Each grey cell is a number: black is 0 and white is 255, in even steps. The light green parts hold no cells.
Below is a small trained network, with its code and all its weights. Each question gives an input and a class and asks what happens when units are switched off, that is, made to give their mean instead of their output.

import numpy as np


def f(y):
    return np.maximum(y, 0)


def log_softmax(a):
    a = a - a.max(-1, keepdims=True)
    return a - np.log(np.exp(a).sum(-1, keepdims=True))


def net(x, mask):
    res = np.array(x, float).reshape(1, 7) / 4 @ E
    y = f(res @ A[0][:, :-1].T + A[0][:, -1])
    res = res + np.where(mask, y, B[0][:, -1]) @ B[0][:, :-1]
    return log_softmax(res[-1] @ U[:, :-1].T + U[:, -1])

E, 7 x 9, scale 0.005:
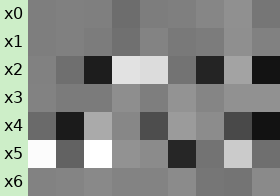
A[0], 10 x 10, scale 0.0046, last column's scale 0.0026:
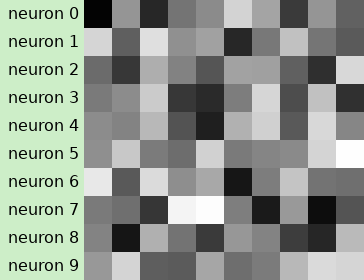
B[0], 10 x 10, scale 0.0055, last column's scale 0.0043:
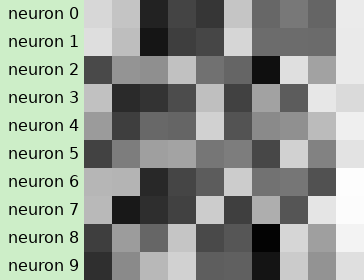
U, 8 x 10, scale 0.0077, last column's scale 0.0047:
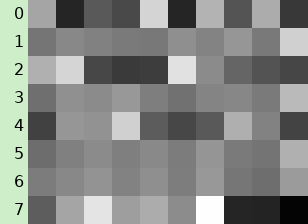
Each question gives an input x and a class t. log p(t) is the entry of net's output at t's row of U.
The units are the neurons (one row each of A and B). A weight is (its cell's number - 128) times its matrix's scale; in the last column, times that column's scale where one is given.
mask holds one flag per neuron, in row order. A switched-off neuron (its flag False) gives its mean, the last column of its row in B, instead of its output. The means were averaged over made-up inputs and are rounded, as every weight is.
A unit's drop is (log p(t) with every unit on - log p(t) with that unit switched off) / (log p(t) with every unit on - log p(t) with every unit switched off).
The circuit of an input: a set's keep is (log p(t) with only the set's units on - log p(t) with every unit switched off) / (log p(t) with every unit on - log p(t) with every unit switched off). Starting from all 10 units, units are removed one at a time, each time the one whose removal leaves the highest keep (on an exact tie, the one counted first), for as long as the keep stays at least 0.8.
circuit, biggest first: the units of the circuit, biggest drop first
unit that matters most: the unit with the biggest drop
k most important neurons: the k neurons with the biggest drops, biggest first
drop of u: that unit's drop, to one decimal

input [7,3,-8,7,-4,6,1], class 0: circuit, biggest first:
neuron 3
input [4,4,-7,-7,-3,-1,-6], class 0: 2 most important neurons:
neuron 3; neuron 4
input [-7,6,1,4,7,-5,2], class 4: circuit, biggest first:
neuron 8; neuron 2
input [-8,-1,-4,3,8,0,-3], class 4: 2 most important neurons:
neuron 8; neuron 2
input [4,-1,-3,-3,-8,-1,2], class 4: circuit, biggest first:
neuron 9; neuron 5
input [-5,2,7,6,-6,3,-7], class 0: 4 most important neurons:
neuron 7; neuron 8; neuron 2; neuron 0
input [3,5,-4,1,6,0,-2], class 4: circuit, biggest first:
neuron 8; neuron 2
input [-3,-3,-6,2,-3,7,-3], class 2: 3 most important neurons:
neuron 1; neuron 6; neuron 7
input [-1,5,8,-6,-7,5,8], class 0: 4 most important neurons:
neuron 7; neuron 8; neuron 2; neuron 0
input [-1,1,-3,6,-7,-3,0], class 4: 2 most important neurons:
neuron 9; neuron 5
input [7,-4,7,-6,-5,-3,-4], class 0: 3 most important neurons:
neuron 7; neuron 8; neuron 2
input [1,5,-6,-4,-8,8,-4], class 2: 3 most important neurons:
neuron 1; neuron 6; neuron 7
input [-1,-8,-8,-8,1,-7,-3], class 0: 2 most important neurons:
neuron 3; neuron 4
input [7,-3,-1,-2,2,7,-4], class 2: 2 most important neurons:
neuron 1; neuron 6
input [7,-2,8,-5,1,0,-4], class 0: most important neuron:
neuron 7
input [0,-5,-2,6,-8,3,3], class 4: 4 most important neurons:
neuron 9; neuron 5; neuron 7; neuron 0
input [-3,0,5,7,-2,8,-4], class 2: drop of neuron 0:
-0.1
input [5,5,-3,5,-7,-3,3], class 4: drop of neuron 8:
-0.2
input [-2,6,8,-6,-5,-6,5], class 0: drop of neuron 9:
-0.1
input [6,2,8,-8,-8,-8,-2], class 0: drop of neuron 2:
0.2
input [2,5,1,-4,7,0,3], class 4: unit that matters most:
neuron 8
